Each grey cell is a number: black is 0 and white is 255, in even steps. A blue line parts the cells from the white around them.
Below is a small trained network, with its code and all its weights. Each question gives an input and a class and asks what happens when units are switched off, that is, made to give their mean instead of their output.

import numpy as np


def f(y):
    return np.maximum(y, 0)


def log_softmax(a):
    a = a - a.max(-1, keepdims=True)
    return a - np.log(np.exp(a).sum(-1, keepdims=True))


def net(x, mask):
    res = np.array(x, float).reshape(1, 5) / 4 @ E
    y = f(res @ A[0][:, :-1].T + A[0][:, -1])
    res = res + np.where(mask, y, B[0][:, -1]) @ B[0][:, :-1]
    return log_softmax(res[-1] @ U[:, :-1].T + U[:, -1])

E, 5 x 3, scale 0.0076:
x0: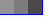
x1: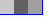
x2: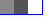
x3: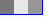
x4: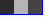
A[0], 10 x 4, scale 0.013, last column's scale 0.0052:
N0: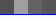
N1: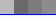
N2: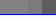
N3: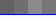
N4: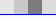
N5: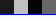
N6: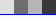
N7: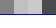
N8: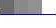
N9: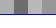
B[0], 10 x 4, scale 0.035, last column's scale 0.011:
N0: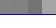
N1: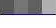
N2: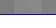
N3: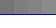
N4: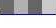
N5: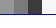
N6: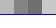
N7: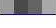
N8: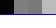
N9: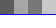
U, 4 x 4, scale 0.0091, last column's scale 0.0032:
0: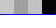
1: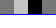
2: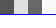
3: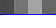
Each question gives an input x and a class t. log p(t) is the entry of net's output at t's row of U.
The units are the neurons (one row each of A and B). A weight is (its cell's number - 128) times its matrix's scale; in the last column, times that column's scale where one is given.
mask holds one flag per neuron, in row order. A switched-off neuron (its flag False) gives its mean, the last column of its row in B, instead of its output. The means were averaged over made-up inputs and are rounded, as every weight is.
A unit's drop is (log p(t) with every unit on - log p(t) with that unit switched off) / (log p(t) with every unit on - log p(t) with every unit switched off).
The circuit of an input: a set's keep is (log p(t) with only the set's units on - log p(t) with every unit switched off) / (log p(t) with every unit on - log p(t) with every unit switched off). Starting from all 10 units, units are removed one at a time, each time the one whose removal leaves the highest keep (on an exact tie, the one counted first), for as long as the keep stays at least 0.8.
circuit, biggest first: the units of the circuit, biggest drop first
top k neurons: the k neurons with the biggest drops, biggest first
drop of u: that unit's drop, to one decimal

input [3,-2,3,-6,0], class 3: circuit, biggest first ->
N5, N4
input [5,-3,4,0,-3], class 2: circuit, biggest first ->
N5
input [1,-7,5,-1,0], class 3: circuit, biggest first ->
N5, N4
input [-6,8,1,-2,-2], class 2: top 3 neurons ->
N5, N9, N7
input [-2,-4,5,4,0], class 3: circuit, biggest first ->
N5, N4, N6
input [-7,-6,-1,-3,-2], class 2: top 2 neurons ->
N5, N7
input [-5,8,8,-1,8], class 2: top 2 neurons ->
N5, N9
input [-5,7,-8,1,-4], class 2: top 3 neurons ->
N5, N7, N0
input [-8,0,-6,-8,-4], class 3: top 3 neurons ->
N5, N4, N6
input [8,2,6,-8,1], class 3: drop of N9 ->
-0.1
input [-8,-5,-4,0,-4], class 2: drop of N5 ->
0.4
